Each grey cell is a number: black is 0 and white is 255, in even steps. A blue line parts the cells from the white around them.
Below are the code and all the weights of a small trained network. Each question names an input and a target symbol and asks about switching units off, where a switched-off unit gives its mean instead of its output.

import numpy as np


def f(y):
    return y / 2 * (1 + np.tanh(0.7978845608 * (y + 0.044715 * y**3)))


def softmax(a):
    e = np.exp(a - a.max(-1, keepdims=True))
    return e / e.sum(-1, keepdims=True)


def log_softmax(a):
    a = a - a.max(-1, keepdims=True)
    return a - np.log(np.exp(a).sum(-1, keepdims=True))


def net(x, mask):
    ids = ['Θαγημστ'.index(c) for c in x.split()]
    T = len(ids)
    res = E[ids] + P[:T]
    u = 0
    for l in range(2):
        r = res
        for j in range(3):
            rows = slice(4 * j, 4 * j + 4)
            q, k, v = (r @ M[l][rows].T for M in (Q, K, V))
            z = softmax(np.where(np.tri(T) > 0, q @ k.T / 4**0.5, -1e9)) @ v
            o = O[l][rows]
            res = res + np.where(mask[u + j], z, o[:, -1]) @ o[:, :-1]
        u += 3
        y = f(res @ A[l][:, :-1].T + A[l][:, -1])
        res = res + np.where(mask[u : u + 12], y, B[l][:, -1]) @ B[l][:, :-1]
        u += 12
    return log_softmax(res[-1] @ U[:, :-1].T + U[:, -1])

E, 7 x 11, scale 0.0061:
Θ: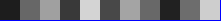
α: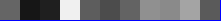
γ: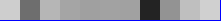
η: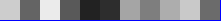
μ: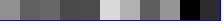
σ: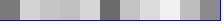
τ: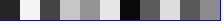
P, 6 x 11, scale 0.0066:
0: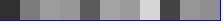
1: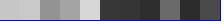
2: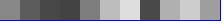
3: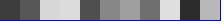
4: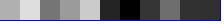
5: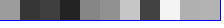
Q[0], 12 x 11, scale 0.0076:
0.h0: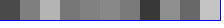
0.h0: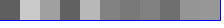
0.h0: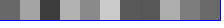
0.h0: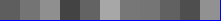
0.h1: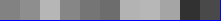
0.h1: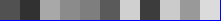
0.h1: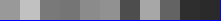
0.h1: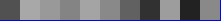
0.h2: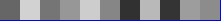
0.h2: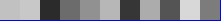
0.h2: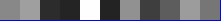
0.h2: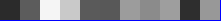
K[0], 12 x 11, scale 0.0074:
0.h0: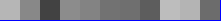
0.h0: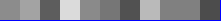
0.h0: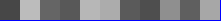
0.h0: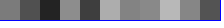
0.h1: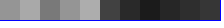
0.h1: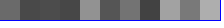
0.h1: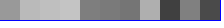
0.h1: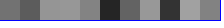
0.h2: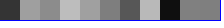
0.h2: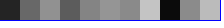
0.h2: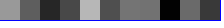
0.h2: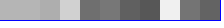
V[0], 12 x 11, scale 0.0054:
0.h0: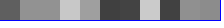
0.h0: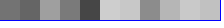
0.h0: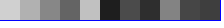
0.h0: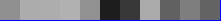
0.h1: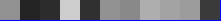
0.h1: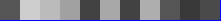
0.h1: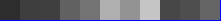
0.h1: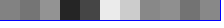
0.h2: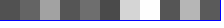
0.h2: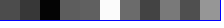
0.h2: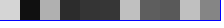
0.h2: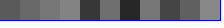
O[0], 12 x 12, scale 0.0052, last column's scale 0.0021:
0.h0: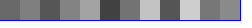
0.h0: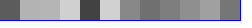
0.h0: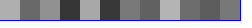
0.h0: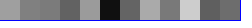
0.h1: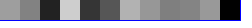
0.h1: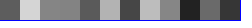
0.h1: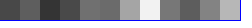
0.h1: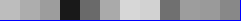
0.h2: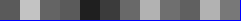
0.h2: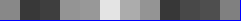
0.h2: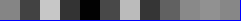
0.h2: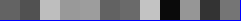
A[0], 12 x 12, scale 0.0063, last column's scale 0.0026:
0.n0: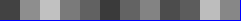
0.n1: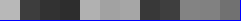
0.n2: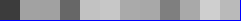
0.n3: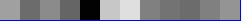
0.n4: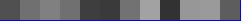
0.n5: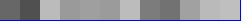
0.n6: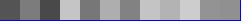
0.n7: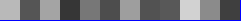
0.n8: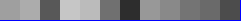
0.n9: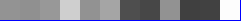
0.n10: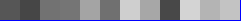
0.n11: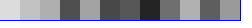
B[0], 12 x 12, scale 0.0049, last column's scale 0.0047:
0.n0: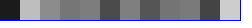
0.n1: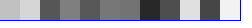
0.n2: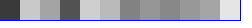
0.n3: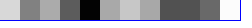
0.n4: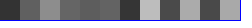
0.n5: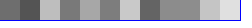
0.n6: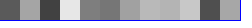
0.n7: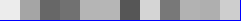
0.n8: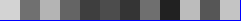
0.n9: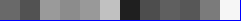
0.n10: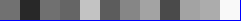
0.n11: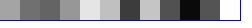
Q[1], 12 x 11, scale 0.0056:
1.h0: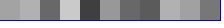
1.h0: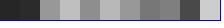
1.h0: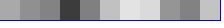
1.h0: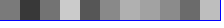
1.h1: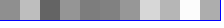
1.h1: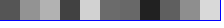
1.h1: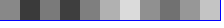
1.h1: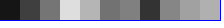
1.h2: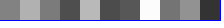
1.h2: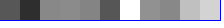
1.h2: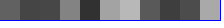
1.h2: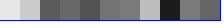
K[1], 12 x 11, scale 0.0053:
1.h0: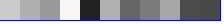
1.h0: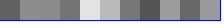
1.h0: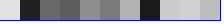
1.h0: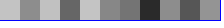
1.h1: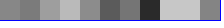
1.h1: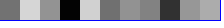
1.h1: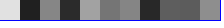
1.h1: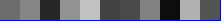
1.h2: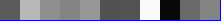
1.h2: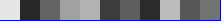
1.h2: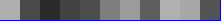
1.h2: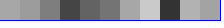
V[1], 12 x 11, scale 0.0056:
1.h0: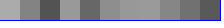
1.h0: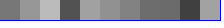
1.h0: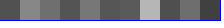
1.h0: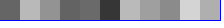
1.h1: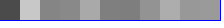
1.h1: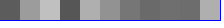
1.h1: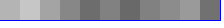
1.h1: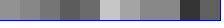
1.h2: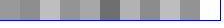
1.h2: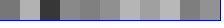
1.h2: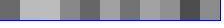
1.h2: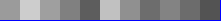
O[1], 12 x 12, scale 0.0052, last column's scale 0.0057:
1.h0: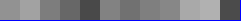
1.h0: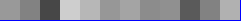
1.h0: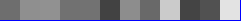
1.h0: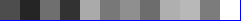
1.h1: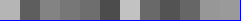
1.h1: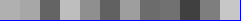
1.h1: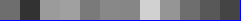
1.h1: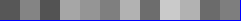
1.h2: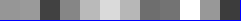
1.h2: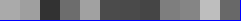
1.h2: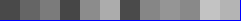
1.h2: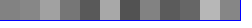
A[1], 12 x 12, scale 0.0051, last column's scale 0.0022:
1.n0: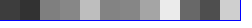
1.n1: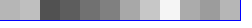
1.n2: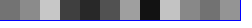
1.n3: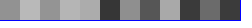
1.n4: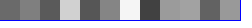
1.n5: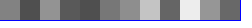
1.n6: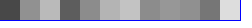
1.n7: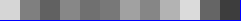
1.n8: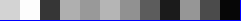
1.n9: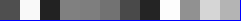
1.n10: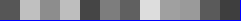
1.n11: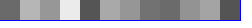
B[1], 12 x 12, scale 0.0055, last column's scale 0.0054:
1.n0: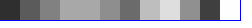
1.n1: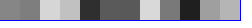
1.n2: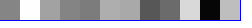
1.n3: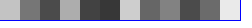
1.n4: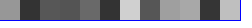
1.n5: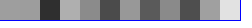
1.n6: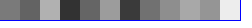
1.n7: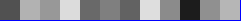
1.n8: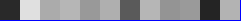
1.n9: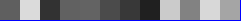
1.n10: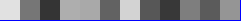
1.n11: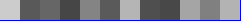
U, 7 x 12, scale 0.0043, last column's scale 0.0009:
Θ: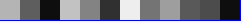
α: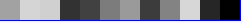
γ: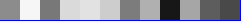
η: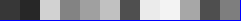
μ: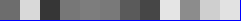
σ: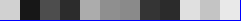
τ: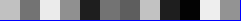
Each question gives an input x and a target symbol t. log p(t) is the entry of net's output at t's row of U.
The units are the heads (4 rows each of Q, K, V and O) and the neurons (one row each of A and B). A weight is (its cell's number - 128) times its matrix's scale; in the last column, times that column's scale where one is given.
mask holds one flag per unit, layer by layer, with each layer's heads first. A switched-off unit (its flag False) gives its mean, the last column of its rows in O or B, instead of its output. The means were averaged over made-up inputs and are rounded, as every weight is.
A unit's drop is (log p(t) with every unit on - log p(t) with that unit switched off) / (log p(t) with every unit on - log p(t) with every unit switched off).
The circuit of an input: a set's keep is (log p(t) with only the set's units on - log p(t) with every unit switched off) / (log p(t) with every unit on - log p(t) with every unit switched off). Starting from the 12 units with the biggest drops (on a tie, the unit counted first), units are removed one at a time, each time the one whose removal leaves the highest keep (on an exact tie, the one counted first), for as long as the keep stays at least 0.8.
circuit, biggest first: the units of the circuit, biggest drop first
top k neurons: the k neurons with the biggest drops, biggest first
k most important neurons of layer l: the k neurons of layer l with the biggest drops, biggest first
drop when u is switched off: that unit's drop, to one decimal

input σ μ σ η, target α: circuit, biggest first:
(1.n2; 0.h2)
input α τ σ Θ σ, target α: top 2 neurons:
(0.n8; 0.n6)
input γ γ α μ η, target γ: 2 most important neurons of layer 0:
(0.n11; 0.n5)
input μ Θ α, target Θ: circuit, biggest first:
(1.h2; 0.h1; 1.n4)
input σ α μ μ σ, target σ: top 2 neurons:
(0.n6; 0.n8)
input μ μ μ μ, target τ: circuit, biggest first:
(1.h0; 0.h0; 0.n3)
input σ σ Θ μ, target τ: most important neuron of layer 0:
(0.n9)
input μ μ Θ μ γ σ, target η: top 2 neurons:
(0.n9; 1.n0)
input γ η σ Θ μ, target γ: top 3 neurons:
(1.n8; 0.n11; 0.n5)
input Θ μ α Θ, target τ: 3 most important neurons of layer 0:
(0.n10; 0.n4; 0.n9)
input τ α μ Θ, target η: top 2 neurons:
(0.n8; 1.n0)
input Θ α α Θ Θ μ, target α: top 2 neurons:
(0.n1; 1.n2)
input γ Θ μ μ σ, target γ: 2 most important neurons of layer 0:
(0.n11; 0.n5)
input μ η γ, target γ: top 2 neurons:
(1.n8; 0.n7)
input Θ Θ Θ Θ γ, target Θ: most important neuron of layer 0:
(0.n4)
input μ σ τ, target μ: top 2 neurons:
(1.n9; 0.n10)
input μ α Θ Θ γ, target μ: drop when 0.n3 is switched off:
0.2
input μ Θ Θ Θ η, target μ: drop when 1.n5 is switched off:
0.0
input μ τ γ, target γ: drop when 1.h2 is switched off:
0.2
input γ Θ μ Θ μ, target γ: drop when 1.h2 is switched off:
0.2
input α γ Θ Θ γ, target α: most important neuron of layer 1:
(1.n2)
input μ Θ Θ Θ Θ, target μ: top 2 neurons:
(1.n9; 0.n3)
